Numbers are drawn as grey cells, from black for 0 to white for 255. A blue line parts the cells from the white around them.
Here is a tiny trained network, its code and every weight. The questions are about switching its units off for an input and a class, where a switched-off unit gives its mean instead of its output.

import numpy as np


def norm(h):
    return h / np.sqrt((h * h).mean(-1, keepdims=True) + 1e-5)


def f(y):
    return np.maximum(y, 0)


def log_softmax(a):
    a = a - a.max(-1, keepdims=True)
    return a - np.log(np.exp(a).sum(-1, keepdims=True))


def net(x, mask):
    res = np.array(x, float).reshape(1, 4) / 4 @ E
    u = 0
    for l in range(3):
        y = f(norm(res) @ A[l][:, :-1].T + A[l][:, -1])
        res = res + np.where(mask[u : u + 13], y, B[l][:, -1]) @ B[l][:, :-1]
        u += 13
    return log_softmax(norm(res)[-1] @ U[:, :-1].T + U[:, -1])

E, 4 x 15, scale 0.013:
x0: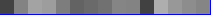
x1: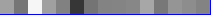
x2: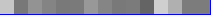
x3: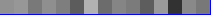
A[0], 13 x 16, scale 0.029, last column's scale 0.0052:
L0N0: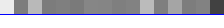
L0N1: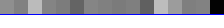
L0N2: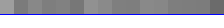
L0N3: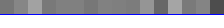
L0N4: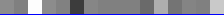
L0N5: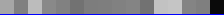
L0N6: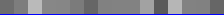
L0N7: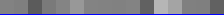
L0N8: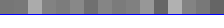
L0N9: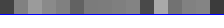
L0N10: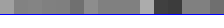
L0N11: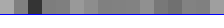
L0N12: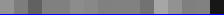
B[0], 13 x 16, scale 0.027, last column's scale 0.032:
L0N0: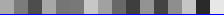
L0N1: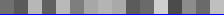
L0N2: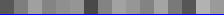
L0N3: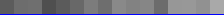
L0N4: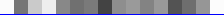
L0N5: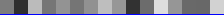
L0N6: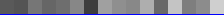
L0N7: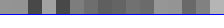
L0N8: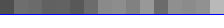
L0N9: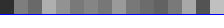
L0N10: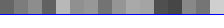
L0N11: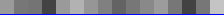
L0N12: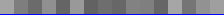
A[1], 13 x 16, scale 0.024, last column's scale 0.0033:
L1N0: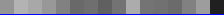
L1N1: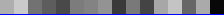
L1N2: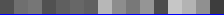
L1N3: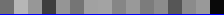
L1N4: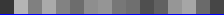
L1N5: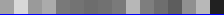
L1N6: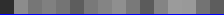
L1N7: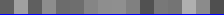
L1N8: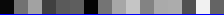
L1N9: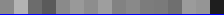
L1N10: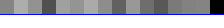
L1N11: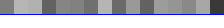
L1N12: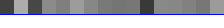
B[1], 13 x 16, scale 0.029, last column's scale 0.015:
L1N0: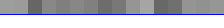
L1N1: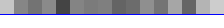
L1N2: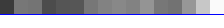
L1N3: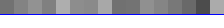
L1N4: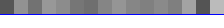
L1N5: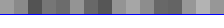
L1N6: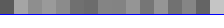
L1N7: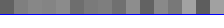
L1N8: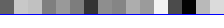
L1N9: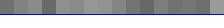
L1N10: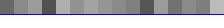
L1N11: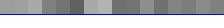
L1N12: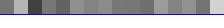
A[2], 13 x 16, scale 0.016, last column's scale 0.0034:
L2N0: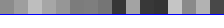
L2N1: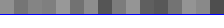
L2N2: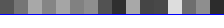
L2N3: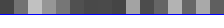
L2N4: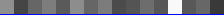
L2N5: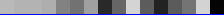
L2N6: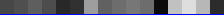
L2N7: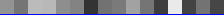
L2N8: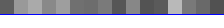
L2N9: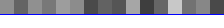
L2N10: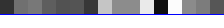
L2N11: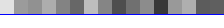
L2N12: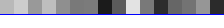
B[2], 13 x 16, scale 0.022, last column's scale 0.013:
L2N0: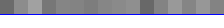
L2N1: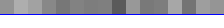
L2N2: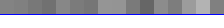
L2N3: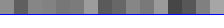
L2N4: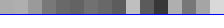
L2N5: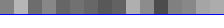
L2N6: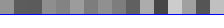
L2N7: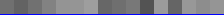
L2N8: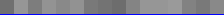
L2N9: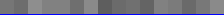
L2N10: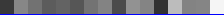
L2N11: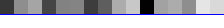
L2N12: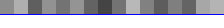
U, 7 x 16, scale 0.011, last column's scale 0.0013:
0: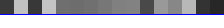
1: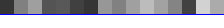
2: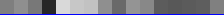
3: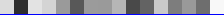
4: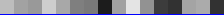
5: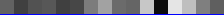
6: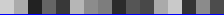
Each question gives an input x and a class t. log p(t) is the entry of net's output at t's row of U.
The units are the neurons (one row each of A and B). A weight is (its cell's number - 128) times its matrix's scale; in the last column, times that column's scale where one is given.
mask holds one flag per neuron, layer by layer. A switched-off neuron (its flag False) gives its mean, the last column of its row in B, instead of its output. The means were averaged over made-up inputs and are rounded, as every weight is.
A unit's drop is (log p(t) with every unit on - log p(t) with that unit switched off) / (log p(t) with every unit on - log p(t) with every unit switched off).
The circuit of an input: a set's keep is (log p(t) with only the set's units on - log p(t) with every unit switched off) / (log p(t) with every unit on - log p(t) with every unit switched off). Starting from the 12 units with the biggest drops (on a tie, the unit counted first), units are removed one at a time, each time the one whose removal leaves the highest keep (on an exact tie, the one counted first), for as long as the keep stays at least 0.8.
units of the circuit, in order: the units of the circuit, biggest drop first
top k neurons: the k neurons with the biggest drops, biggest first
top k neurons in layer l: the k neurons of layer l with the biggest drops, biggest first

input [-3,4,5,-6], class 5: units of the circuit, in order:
(L0N0)
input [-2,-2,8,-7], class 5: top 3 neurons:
(L0N4 L0N0 L1N8)
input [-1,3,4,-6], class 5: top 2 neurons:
(L0N0 L0N6)
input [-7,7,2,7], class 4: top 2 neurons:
(L0N4 L0N10)
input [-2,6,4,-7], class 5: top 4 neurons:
(L0N0 L0N6 L0N8 L0N3)
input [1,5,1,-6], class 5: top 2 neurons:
(L0N6 L0N0)
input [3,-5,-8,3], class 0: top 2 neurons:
(L0N4 L0N6)
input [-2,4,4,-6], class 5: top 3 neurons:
(L0N0 L0N6 L0N8)
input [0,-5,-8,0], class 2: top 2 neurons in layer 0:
(L0N4 L0N6)
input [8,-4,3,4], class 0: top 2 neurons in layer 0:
(L0N9 L0N7)
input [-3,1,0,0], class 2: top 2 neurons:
(L0N10 L0N11)
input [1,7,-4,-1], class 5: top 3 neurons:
(L0N6 L0N8 L0N3)
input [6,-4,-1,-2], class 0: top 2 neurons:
(L0N4 L0N9)
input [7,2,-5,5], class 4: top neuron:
(L0N4)
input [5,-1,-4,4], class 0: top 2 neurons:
(L0N9 L0N4)
